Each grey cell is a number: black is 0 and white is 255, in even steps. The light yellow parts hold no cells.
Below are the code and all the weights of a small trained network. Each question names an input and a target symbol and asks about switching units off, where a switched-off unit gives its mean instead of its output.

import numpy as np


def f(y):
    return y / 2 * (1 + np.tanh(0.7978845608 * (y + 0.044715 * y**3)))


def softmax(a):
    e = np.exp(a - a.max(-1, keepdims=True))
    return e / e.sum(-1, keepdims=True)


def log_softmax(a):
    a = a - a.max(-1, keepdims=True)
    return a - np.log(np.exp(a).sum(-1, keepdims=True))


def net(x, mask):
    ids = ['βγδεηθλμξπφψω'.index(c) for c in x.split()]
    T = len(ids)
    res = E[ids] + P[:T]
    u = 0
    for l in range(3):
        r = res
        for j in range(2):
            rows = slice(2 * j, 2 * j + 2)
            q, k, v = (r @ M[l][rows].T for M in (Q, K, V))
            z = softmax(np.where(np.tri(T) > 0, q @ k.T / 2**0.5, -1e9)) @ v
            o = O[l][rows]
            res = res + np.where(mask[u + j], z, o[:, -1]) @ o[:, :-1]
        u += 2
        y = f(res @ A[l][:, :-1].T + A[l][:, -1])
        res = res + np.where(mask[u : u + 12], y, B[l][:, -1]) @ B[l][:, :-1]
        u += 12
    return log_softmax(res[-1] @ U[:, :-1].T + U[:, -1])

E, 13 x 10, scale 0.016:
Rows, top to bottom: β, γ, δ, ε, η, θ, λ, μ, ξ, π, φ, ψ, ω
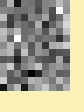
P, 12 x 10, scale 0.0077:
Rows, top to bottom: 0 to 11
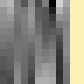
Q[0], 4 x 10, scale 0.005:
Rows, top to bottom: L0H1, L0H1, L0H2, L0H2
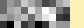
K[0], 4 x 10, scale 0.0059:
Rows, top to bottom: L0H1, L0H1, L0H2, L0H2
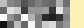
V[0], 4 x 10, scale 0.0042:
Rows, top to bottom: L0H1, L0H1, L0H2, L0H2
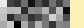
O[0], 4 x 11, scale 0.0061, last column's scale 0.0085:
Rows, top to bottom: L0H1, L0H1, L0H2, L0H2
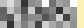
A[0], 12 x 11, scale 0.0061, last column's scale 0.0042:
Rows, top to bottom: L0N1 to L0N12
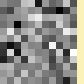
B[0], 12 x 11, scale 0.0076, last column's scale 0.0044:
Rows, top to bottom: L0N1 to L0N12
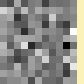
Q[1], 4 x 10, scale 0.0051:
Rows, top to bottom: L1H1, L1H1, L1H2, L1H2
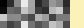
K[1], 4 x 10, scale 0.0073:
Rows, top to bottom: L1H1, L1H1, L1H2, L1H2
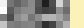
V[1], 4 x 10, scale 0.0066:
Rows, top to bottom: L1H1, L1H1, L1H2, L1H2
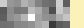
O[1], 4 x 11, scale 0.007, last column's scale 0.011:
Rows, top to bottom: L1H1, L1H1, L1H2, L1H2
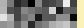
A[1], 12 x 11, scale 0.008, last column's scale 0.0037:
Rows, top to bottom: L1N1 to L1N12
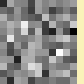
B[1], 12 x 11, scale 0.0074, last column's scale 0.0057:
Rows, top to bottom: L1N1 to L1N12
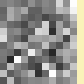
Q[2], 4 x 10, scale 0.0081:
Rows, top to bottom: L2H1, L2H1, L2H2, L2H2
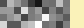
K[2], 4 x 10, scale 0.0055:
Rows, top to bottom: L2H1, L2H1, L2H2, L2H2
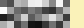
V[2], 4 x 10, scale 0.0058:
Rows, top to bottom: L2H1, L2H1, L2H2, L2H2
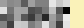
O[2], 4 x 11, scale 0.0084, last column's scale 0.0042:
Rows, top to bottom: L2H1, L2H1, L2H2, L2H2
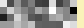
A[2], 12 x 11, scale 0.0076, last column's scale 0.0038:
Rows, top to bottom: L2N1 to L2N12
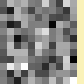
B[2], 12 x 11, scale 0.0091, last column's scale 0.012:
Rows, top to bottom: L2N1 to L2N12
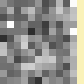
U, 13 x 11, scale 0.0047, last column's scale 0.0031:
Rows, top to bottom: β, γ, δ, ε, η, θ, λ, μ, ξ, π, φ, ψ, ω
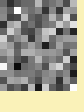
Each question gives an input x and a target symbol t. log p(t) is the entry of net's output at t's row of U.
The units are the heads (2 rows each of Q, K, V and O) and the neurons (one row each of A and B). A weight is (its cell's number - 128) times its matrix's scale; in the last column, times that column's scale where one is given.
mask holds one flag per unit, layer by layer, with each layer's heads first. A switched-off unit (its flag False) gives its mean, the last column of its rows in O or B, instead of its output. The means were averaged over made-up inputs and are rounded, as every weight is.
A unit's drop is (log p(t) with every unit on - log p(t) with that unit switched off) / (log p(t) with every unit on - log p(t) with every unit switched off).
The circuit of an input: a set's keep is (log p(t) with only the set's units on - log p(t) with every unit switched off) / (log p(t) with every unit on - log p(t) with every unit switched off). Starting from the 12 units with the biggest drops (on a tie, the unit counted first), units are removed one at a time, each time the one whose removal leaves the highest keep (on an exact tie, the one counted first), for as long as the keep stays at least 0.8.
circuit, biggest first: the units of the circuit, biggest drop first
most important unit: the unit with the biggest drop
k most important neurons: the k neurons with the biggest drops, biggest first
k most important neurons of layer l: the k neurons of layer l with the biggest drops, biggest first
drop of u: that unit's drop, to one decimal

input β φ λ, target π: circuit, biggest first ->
[L1N6]
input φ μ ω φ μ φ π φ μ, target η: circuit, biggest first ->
[L2H1; L1H1; L0N9; L1N10]
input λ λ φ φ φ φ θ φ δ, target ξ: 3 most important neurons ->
[L2N9; L1N8; L2N4]
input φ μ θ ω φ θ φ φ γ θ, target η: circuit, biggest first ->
[L1H1; L2H1; L0N9]
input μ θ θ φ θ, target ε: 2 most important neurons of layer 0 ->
[L0N2; L0N8]
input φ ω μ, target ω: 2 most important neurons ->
[L0N9; L1N4]
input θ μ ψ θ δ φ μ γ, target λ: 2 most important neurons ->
[L1N8; L2N4]
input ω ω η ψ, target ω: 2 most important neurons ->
[L1N9; L0N9]
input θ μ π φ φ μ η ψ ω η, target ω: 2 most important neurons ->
[L1N4; L0N9]
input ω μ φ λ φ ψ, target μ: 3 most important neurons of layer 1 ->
[L1N9; L1N10; L1N7]
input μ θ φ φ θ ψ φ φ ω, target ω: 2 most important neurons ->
[L0N9; L1N1]
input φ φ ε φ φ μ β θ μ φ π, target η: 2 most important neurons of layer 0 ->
[L0N3; L0N5]
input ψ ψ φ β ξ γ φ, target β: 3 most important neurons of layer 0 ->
[L0N5; L0N8; L0N9]
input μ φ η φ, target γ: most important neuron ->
[L0N5]
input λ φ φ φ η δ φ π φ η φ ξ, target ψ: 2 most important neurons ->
[L2N4; L0N9]
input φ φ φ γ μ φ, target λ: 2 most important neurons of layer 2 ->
[L2N4; L2N2]
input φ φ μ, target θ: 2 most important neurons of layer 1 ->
[L1N5; L1N11]
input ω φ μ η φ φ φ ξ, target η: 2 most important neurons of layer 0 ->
[L0N8; L0N9]
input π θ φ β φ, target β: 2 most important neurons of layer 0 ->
[L0N8; L0N5]
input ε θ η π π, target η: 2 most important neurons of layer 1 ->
[L1N10; L1N8]
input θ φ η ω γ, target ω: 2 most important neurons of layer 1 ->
[L1N9; L1N10]
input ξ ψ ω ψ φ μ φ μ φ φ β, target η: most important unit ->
L1H1
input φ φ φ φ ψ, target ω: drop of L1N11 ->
0.1
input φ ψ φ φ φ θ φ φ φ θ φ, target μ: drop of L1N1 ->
-0.1
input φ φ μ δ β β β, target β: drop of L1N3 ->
0.1
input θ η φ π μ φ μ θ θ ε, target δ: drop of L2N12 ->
0.2
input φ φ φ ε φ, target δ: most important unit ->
L2H1
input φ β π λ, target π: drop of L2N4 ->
0.0
